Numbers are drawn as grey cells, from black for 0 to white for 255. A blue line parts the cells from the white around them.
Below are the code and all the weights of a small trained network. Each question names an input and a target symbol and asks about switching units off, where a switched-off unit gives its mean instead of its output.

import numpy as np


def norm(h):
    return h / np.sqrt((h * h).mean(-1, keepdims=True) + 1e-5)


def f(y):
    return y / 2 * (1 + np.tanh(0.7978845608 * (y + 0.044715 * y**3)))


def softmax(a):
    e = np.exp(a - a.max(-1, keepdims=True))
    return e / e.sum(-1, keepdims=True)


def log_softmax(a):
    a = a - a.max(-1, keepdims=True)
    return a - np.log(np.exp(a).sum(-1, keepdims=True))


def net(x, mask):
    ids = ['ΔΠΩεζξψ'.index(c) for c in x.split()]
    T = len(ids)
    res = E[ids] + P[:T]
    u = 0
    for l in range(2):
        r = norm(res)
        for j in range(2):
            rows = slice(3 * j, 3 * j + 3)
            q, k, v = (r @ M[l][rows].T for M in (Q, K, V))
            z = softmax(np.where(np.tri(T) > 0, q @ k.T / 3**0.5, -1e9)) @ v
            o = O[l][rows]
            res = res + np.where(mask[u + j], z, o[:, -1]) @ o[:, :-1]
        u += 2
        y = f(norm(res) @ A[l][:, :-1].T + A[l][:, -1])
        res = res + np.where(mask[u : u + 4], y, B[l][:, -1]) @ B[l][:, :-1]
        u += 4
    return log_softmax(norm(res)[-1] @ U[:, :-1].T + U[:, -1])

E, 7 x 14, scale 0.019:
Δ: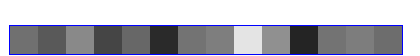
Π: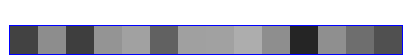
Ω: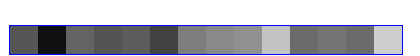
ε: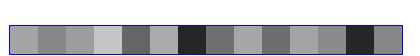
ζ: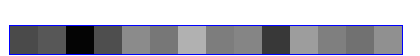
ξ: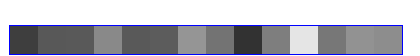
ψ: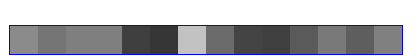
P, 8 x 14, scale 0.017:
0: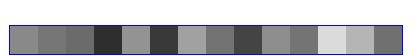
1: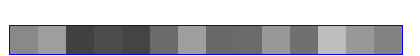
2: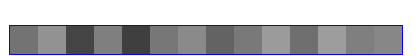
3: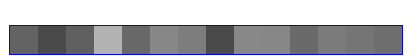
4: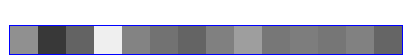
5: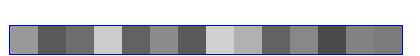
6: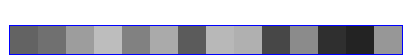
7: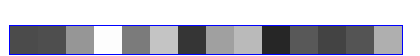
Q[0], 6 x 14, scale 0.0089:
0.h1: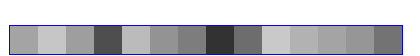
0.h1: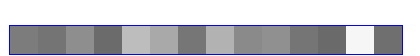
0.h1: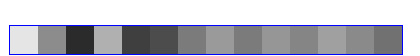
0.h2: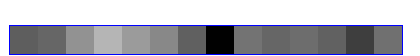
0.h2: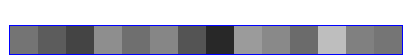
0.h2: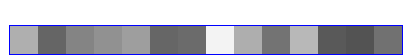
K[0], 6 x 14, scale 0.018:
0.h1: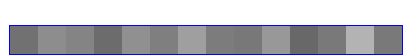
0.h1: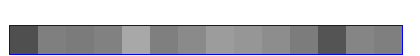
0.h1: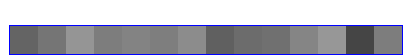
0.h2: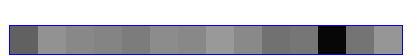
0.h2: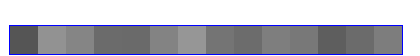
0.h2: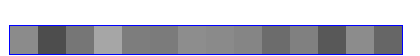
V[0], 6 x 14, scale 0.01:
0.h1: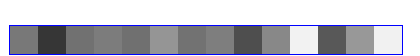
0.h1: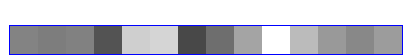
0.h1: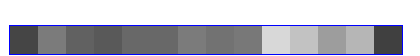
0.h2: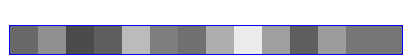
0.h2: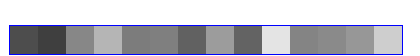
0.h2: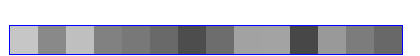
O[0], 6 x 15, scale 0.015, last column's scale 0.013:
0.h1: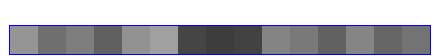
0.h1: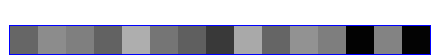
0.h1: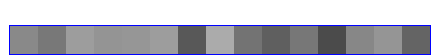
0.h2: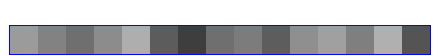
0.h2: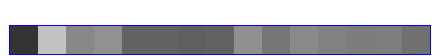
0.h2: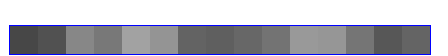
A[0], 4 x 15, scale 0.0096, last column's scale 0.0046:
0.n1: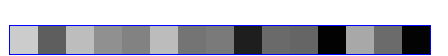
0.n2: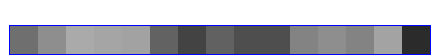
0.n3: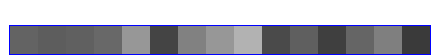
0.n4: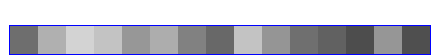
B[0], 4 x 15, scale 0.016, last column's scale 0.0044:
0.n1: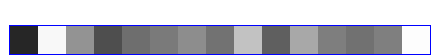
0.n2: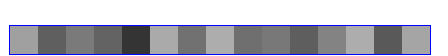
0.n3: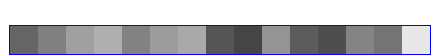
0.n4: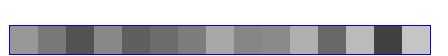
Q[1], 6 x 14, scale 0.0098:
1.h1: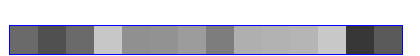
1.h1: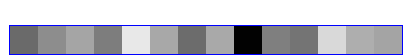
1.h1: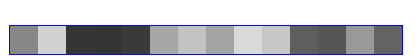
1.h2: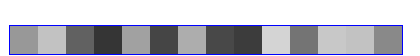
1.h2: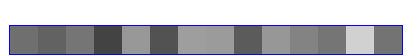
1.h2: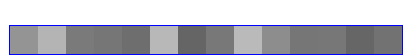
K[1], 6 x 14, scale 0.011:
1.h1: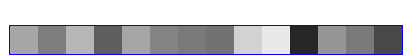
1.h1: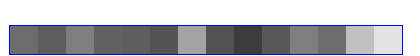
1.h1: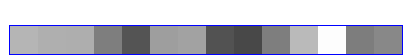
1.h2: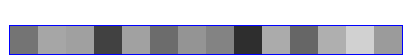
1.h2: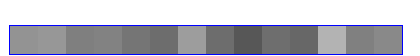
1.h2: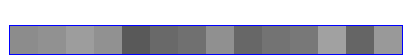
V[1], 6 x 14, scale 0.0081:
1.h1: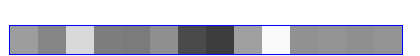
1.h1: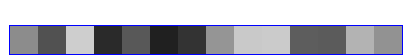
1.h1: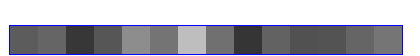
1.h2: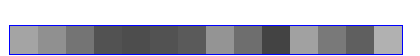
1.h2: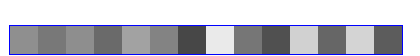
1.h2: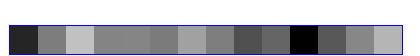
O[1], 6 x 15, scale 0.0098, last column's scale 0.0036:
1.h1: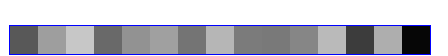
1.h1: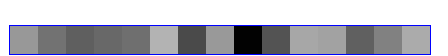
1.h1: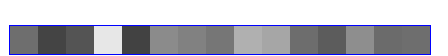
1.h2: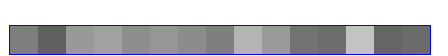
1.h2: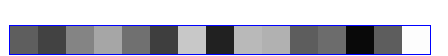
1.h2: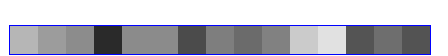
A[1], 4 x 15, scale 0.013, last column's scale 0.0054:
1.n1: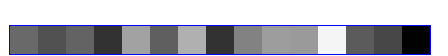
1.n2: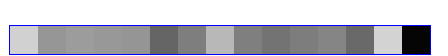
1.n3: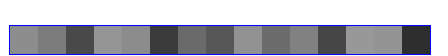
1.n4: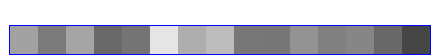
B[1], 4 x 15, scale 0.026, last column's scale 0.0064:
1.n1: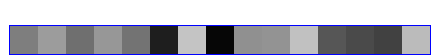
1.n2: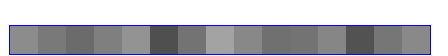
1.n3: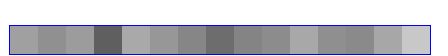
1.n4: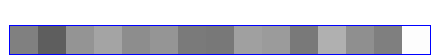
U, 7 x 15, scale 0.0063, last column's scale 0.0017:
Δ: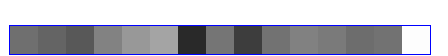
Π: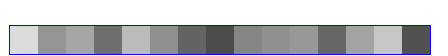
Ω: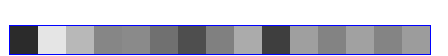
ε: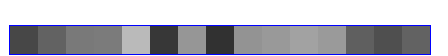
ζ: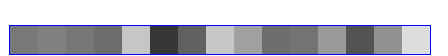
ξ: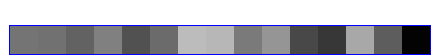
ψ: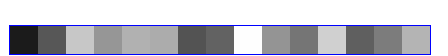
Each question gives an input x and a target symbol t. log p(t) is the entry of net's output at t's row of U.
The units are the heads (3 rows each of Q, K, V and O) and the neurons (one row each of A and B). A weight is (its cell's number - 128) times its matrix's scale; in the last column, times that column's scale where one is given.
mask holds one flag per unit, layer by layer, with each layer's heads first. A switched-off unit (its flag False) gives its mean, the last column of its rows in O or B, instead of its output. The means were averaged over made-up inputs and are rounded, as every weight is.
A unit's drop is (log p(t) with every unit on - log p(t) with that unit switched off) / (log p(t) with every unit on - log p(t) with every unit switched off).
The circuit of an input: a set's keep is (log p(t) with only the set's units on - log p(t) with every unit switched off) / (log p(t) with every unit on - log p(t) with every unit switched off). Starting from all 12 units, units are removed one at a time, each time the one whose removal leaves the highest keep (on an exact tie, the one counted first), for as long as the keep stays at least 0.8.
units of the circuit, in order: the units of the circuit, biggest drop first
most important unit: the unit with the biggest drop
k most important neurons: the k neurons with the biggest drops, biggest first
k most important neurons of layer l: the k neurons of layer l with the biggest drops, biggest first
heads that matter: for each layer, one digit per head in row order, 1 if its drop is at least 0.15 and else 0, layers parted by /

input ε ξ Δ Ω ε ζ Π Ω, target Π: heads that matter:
01 / 00
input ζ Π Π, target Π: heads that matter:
01 / 10
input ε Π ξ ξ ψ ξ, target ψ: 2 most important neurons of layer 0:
(0.n3; 0.n1)
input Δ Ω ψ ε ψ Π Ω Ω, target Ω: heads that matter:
01 / 01
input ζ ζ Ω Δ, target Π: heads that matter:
01 / 10
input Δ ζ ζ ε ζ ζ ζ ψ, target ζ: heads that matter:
11 / 10
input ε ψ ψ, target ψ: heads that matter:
11 / 01
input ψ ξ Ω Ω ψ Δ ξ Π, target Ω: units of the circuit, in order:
(0.h1; 0.n1)
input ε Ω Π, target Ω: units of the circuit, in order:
(1.h2; 0.h1)
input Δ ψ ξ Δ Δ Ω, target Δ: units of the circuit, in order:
(0.h2; 1.h1)
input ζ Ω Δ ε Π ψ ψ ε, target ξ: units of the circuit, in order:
(0.h2)
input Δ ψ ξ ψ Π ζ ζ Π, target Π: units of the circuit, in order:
(0.h2; 1.n3; 0.h1)
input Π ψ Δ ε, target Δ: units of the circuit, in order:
(0.h2; 1.h1)
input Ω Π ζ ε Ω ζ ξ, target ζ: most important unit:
0.h2
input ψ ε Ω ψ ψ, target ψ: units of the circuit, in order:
(1.n4; 1.h2; 0.h2; 0.h1)
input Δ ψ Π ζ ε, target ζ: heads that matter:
01 / 10
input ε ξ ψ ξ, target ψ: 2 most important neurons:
(1.n4; 0.n4)
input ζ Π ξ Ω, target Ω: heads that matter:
10 / 00
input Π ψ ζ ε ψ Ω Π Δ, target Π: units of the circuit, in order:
(0.h2; 1.n3)
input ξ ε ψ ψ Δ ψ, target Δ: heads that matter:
11 / 01
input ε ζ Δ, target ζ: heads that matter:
11 / 01
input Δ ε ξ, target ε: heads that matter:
10 / 00
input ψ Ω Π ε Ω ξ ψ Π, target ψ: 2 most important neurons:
(1.n4; 0.n1)
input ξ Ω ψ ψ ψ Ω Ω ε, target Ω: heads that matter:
11 / 10
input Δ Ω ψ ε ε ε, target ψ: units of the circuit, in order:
(0.h2)
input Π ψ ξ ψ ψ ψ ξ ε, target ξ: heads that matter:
01 / 00
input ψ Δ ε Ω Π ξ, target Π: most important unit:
0.n1
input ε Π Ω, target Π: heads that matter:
11 / 11
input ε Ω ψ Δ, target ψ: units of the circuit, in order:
(0.h2; 1.h2; 1.n4; 0.h1)
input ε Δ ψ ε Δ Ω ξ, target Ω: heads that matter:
01 / 00
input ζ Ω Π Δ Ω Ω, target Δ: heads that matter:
11 / 00
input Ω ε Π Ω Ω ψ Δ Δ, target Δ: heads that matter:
01 / 01
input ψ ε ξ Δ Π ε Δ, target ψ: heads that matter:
11 / 00
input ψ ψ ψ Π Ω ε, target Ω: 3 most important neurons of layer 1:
(1.n4; 1.n1; 1.n3)
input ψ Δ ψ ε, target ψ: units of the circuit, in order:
(1.n4; 1.h1)
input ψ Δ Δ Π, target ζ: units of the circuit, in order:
(0.h2; 0.h1; 1.h2; 1.n1)
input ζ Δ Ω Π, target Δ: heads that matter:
11 / 00
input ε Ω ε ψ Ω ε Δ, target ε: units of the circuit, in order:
(0.h1)
